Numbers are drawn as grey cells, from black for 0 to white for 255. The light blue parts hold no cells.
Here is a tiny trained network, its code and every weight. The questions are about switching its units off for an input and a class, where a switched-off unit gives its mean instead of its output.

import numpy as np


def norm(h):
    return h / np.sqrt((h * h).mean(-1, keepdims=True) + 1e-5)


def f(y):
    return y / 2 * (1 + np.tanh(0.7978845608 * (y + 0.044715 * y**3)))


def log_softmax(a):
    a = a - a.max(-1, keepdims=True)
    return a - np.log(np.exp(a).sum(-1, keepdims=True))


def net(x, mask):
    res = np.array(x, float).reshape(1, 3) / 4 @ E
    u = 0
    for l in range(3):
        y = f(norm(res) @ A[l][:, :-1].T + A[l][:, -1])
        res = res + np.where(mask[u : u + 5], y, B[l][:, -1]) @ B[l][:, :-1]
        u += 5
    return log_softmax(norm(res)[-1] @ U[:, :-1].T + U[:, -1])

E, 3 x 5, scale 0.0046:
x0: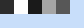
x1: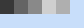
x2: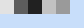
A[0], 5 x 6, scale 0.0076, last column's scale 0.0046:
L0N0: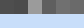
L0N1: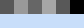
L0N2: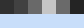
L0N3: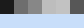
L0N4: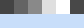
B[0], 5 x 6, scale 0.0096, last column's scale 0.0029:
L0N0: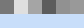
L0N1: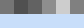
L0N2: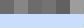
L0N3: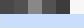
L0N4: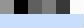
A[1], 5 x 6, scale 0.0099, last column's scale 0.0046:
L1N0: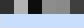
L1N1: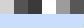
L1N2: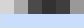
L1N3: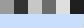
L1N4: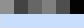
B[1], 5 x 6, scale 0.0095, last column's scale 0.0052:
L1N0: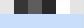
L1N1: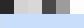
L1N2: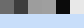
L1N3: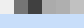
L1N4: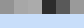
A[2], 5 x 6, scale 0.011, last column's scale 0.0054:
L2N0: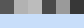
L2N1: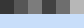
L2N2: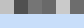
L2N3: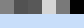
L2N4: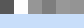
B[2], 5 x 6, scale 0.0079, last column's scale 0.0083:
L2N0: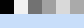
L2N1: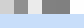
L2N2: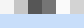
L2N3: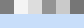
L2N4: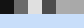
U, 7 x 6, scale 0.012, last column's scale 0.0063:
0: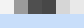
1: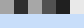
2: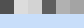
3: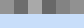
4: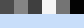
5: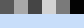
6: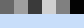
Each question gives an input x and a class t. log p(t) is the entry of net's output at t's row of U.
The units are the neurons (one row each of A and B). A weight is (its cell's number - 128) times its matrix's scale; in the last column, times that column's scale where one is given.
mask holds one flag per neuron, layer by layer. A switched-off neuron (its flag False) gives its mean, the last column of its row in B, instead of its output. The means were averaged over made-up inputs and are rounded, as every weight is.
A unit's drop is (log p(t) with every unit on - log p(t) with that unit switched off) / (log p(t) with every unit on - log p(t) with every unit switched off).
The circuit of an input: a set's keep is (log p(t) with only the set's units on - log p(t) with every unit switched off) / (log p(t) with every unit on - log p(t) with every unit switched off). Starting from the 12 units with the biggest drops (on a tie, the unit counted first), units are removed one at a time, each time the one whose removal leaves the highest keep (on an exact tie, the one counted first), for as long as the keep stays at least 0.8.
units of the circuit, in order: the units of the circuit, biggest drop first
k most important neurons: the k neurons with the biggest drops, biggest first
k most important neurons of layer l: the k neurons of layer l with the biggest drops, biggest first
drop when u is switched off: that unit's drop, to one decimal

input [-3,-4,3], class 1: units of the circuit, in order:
[L1N2]
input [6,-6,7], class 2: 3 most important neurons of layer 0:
[L0N3; L0N0; L0N2]
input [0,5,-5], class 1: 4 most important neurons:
[L1N1; L0N4; L0N3; L2N2]
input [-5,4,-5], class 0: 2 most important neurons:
[L1N1; L1N2]
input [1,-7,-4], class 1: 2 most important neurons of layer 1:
[L1N2; L1N1]
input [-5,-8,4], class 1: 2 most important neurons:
[L1N2; L1N0]
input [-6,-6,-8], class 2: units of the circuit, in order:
[L0N4; L2N0]
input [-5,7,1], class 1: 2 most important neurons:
[L0N4; L1N0]
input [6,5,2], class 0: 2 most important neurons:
[L1N0; L1N2]
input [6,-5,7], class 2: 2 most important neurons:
[L1N1; L0N3]
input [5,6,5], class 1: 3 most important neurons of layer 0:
[L0N4; L0N3; L0N0]
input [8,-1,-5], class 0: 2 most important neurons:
[L1N0; L1N1]
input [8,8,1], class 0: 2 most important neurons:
[L1N0; L1N2]
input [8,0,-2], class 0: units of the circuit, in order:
[L1N0]
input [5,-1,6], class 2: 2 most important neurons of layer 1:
[L1N1; L1N3]
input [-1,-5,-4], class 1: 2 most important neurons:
[L1N2; L1N1]
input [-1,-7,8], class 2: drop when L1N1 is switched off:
1.2
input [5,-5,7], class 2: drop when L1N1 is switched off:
1.4
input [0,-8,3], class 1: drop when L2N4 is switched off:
0.0
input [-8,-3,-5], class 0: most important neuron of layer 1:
[L1N3]
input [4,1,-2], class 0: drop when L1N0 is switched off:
0.1
